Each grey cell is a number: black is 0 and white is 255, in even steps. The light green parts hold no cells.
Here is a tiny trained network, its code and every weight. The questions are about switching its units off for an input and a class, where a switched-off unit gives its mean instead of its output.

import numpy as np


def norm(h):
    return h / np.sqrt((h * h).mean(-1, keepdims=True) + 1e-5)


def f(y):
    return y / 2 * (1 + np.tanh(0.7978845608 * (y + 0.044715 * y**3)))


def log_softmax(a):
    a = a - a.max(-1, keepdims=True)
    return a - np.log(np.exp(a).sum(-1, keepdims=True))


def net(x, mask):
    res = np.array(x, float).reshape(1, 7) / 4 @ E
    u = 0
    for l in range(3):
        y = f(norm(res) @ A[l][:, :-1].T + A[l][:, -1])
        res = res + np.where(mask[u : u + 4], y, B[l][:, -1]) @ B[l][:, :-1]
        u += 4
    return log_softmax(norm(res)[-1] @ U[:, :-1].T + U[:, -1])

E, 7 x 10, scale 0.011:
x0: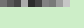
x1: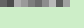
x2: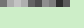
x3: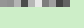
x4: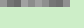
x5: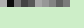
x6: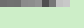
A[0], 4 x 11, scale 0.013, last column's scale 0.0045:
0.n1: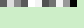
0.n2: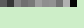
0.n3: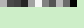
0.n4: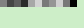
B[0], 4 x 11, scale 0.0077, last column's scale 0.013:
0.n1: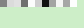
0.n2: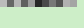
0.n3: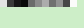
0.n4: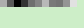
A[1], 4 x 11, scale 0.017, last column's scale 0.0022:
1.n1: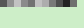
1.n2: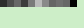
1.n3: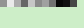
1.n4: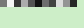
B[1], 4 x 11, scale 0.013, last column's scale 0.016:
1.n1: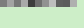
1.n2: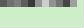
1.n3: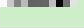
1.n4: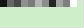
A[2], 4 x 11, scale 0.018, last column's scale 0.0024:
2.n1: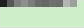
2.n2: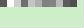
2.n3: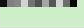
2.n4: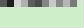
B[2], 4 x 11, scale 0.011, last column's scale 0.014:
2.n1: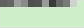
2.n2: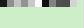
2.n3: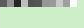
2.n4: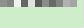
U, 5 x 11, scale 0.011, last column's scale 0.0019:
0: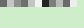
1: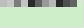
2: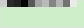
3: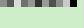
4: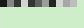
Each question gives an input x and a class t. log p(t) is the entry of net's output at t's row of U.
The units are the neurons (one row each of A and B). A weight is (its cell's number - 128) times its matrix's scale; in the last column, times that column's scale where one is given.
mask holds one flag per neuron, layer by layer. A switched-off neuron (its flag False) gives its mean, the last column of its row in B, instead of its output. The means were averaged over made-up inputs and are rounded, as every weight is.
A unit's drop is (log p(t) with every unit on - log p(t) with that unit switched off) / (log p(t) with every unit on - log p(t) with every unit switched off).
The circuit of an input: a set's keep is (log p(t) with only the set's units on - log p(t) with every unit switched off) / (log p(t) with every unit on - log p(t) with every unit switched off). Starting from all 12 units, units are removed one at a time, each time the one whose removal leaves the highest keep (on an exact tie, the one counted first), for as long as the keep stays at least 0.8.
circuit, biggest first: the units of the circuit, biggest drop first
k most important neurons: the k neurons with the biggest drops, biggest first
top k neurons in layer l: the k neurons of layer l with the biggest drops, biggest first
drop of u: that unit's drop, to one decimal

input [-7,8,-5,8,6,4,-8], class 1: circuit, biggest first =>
1.n3
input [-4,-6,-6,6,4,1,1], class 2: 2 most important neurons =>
0.n3; 0.n4
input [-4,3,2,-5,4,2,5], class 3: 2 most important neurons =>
1.n4; 0.n1
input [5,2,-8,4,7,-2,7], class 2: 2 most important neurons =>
0.n4; 0.n3
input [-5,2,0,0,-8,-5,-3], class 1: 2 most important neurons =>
1.n3; 1.n4
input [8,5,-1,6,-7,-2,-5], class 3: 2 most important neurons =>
1.n4; 0.n1
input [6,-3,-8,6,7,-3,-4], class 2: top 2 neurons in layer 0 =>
0.n3; 0.n4
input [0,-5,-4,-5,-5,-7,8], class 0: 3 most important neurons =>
0.n1; 2.n2; 0.n4
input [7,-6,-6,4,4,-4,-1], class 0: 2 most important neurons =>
0.n1; 2.n2
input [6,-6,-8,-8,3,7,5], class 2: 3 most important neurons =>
0.n3; 2.n3; 0.n4
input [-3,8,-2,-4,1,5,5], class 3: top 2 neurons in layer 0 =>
0.n2; 0.n3
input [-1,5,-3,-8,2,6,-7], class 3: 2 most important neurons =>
1.n4; 0.n3
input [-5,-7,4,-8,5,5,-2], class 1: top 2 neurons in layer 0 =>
0.n4; 0.n3
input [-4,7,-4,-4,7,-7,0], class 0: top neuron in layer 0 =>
0.n1
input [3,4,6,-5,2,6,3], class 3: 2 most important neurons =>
1.n4; 2.n4
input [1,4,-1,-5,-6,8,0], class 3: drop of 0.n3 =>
0.1
